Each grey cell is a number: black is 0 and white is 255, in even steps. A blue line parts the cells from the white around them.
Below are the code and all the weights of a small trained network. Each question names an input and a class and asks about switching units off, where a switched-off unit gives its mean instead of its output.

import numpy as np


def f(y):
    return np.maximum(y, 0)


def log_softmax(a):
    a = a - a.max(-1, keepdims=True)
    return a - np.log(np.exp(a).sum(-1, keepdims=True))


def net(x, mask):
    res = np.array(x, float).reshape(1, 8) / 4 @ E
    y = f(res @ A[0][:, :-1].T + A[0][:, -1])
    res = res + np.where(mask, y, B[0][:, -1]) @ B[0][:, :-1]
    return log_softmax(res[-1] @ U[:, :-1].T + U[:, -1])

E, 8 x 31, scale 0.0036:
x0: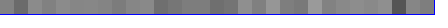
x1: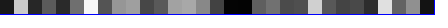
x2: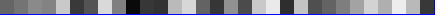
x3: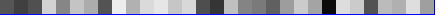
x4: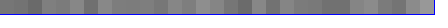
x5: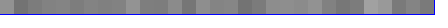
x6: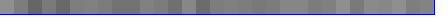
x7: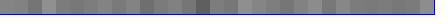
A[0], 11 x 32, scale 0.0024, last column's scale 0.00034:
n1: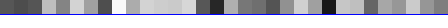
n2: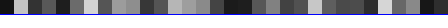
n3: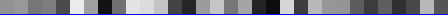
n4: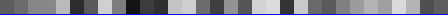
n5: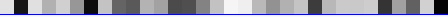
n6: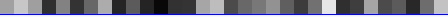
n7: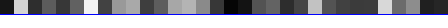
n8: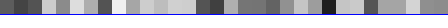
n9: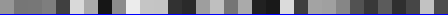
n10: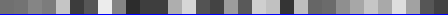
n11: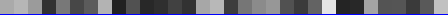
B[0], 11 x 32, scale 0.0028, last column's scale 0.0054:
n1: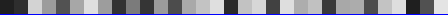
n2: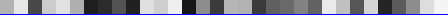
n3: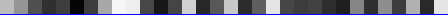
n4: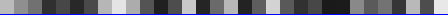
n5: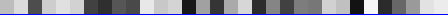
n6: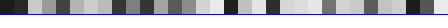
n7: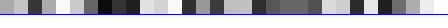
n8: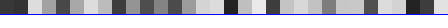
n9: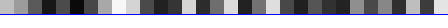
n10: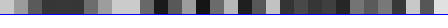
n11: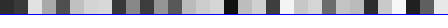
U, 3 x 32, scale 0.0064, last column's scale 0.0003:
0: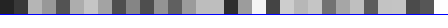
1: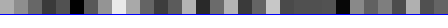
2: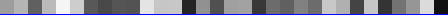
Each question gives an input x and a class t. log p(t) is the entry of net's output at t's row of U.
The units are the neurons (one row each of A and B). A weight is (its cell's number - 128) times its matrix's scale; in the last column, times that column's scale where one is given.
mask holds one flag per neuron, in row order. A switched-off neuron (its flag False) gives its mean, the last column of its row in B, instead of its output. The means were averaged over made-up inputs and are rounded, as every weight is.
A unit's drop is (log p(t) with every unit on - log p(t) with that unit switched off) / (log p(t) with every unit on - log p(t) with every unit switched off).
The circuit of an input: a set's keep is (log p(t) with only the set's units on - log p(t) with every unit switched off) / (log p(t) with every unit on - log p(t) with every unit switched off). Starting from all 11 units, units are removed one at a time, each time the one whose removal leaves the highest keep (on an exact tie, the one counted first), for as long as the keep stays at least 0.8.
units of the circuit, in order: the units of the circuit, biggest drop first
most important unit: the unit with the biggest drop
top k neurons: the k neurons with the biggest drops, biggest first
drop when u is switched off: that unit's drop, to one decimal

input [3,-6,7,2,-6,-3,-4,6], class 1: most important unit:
n4
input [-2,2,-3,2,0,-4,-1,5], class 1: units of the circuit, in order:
n6, n5
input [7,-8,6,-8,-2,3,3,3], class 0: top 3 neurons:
n11, n6, n7
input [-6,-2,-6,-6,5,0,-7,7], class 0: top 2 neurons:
n6, n11
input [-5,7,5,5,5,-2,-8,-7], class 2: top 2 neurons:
n7, n2
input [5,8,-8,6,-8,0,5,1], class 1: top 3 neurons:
n3, n9, n5
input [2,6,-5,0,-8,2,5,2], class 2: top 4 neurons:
n7, n2, n4, n10
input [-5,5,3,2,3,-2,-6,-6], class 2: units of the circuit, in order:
n7, n2
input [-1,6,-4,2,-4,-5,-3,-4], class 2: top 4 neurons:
n7, n2, n4, n10
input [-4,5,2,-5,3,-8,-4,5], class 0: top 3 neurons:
n11, n6, n5
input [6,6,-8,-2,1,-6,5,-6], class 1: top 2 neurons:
n3, n9
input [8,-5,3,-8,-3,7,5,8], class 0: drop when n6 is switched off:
0.2
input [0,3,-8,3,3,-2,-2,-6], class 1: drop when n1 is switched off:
0.0
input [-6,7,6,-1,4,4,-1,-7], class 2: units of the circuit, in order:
n7
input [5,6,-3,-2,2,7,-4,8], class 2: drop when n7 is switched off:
0.2
